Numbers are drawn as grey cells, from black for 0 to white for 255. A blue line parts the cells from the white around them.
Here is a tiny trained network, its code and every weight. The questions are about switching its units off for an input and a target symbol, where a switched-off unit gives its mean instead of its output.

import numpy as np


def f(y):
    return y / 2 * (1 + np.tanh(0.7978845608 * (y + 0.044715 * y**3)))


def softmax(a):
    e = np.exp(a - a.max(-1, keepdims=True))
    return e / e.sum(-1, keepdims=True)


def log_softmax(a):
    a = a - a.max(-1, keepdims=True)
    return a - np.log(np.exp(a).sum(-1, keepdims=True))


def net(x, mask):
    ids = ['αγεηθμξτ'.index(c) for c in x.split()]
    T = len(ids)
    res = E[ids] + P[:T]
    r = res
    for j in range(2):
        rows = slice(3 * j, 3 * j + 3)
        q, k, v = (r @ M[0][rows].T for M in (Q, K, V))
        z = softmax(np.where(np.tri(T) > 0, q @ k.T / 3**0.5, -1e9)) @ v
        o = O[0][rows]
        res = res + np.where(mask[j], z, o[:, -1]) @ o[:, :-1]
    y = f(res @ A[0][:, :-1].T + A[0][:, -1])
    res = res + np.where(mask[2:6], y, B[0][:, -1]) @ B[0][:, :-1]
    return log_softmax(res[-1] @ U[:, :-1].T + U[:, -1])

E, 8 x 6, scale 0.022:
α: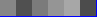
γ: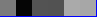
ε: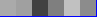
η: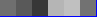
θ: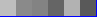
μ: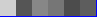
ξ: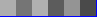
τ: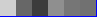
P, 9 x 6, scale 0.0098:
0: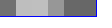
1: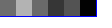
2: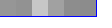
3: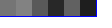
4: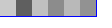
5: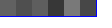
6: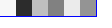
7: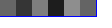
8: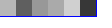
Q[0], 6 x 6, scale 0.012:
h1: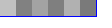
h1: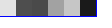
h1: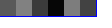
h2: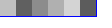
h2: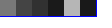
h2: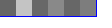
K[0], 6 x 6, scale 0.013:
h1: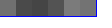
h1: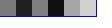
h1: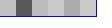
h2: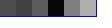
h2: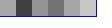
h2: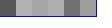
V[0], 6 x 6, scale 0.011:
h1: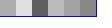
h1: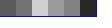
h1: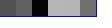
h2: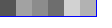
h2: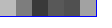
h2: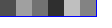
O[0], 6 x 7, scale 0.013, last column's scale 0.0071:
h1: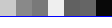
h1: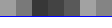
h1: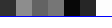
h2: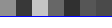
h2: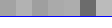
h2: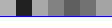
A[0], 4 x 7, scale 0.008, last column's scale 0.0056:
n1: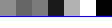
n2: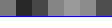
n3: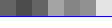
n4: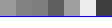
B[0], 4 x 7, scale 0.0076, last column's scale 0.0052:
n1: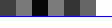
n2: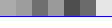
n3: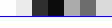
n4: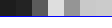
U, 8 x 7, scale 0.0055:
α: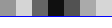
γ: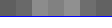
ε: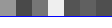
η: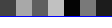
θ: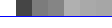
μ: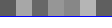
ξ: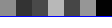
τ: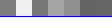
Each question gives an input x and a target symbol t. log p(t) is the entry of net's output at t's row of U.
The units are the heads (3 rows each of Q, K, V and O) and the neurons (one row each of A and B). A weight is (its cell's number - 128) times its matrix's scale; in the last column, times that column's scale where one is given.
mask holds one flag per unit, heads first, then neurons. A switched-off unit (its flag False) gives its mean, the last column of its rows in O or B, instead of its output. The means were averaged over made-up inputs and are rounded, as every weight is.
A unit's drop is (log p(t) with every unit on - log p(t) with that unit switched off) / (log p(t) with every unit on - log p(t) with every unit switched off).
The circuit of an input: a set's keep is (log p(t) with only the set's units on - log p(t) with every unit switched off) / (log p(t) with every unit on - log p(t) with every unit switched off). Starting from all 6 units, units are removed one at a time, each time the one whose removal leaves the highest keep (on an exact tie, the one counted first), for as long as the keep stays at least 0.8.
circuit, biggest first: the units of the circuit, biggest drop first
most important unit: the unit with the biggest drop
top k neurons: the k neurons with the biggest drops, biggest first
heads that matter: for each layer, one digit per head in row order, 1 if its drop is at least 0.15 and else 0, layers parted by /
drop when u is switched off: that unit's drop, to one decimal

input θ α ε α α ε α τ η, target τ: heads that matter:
01
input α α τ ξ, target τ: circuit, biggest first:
h2; h1
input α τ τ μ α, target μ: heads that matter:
11
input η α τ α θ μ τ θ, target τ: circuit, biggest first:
h2; h1
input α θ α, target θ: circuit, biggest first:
h1
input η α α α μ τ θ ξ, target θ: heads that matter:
10
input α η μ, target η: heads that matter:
10
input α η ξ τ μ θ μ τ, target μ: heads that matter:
11
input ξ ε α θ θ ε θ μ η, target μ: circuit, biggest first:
h1; h2; n4
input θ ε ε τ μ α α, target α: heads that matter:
10
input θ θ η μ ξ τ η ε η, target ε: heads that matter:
11
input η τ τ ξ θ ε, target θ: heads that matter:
10
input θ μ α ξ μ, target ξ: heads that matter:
10
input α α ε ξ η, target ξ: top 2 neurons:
n1; n4
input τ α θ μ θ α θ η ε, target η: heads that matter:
10
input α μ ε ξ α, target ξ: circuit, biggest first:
h1; n1; n4
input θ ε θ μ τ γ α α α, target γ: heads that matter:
11
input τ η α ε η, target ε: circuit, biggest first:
h1
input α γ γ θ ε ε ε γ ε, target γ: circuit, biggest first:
h1; h2
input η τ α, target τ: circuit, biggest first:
h2
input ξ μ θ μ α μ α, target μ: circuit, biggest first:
h2; h1; n4
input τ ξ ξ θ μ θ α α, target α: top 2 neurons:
n3; n4
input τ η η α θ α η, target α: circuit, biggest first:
h1; n3
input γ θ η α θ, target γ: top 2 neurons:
n3; n2
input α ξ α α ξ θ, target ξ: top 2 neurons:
n1; n4
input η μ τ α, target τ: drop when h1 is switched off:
0.2
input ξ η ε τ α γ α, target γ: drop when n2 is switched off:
0.0
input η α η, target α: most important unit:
n3
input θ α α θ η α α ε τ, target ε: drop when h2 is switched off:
0.3
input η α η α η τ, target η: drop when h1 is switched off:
1.3
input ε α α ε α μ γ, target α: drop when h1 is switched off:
0.4
